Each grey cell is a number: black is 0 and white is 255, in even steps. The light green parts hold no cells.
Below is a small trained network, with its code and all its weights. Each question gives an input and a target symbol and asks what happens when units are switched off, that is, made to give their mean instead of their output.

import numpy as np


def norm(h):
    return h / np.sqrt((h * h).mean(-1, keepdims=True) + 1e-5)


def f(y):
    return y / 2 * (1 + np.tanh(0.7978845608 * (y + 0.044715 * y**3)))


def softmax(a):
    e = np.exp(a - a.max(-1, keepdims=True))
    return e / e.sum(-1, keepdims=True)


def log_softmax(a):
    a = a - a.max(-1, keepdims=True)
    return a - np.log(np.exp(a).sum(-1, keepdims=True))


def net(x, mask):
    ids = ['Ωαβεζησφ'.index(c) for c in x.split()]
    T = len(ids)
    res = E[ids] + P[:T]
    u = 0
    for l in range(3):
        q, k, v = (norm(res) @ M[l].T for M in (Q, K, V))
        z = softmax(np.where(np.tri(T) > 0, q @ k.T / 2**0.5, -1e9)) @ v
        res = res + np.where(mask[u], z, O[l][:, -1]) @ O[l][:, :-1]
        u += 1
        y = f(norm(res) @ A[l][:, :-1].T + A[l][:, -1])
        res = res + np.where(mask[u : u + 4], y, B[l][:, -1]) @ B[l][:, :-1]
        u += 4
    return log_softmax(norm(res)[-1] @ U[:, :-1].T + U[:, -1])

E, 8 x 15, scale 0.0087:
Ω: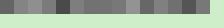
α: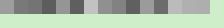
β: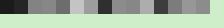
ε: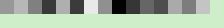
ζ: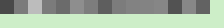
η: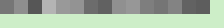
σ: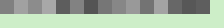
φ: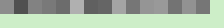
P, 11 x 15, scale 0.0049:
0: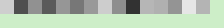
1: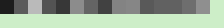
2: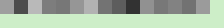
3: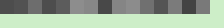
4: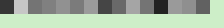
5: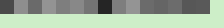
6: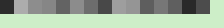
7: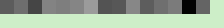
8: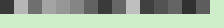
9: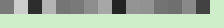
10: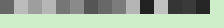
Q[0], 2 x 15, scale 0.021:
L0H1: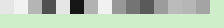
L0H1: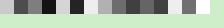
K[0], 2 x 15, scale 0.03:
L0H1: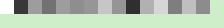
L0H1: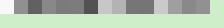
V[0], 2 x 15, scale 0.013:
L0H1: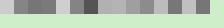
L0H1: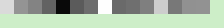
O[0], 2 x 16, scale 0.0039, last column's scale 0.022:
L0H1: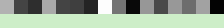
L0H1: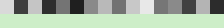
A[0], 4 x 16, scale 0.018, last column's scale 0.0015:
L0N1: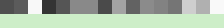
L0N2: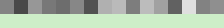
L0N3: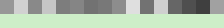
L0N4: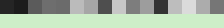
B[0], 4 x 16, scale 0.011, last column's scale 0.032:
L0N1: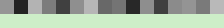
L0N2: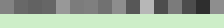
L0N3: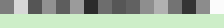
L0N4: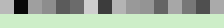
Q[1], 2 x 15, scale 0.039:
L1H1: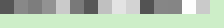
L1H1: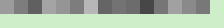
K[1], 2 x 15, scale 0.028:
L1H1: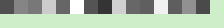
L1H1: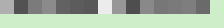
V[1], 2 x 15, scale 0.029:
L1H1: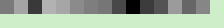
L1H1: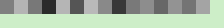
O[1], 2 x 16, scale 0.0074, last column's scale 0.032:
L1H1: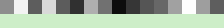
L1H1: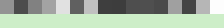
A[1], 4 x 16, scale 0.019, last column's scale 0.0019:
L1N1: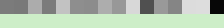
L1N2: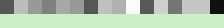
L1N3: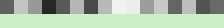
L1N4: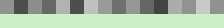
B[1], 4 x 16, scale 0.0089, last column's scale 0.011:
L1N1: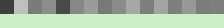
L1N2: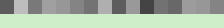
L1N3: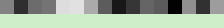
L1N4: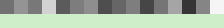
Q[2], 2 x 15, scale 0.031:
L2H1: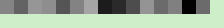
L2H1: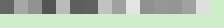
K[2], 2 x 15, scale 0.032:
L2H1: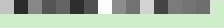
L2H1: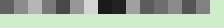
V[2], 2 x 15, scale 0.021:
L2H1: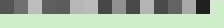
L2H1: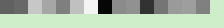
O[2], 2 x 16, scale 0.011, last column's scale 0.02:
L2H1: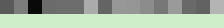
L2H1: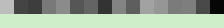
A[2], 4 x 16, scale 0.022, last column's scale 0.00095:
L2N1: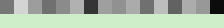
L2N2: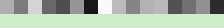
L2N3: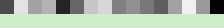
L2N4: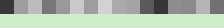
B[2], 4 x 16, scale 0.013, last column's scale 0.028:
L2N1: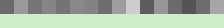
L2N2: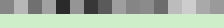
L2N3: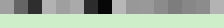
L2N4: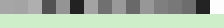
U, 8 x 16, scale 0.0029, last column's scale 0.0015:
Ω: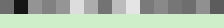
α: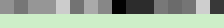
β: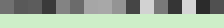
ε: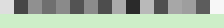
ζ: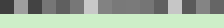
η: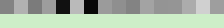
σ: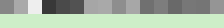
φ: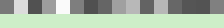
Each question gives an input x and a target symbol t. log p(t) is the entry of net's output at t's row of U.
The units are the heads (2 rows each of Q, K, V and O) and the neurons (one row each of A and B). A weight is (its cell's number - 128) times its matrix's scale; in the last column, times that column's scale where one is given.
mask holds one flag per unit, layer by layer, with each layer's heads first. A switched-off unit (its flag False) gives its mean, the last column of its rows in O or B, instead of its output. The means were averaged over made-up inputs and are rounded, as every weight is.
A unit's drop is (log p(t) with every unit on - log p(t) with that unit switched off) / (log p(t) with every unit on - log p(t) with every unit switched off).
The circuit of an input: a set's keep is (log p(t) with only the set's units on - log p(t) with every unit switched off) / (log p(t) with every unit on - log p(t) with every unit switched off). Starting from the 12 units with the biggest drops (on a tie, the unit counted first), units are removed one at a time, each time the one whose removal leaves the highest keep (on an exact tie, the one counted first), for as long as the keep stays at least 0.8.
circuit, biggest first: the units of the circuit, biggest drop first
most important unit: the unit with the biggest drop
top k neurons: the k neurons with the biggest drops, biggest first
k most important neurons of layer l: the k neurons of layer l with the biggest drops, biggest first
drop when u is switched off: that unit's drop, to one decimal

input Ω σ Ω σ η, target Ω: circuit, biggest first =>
[L0H1, L0N3, L1H1]
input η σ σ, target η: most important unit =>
L1H1
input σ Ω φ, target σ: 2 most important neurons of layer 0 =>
[L0N3, L0N2]
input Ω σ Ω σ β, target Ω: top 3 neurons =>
[L0N3, L2N4, L0N4]
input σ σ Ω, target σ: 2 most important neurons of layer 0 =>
[L0N3, L0N2]
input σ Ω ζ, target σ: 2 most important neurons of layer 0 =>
[L0N3, L0N2]
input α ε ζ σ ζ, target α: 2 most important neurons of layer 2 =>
[L2N4, L2N3]
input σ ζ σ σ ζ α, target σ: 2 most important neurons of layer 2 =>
[L2N3, L2N4]
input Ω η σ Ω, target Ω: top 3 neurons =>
[L0N3, L2N4, L0N4]
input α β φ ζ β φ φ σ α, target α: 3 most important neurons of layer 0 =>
[L0N4, L0N3, L0N1]
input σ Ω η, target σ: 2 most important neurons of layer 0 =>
[L0N3, L0N1]
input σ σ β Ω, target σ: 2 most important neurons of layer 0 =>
[L0N3, L0N1]
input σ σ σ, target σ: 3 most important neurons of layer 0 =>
[L0N3, L0N1, L0N2]
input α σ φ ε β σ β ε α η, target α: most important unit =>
L0H1
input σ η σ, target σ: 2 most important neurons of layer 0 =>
[L0N3, L0N4]
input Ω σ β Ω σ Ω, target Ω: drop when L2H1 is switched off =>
0.1
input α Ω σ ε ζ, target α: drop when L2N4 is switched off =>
0.2
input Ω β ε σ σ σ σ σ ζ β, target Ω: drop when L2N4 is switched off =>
0.3
